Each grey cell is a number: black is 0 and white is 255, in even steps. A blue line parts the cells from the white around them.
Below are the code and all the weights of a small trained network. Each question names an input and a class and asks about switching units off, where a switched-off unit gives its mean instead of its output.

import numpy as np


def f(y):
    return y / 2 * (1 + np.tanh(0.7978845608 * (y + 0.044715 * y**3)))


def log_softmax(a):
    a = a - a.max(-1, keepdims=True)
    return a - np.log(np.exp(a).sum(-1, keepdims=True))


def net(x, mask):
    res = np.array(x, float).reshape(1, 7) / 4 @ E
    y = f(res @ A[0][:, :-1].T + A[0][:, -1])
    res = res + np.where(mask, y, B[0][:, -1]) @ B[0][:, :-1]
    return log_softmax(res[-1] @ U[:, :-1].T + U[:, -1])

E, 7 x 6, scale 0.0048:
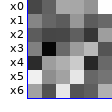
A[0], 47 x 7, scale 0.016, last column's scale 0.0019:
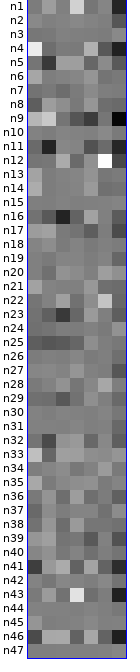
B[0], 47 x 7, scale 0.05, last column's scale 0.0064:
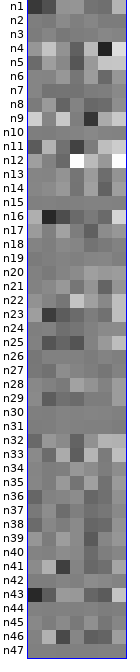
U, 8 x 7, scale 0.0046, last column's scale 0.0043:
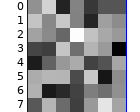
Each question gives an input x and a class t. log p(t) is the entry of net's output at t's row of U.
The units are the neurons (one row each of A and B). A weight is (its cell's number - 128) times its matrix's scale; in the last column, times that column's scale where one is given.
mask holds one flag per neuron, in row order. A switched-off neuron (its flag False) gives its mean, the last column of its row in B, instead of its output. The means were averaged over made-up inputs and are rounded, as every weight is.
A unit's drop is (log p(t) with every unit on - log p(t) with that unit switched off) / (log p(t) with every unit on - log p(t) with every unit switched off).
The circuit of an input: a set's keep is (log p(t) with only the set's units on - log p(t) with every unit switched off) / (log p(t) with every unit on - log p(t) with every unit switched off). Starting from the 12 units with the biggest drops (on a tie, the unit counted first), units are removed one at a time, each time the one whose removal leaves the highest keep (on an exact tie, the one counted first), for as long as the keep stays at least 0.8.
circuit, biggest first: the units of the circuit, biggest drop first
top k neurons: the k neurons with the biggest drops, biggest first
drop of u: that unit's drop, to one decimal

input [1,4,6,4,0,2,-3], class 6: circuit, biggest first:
n16
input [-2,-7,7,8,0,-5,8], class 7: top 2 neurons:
n11, n5
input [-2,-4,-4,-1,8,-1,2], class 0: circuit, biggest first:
n41, n46
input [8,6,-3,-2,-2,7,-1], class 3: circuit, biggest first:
n33, n1
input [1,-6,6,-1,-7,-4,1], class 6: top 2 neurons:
n16, n23
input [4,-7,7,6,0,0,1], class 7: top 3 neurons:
n11, n5, n32
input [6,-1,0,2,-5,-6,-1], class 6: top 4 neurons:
n16, n23, n25, n29
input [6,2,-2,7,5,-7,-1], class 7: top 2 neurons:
n11, n5
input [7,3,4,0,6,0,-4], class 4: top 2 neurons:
n43, n1
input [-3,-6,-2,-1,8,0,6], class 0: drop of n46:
0.2
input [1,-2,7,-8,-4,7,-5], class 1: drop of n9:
0.1
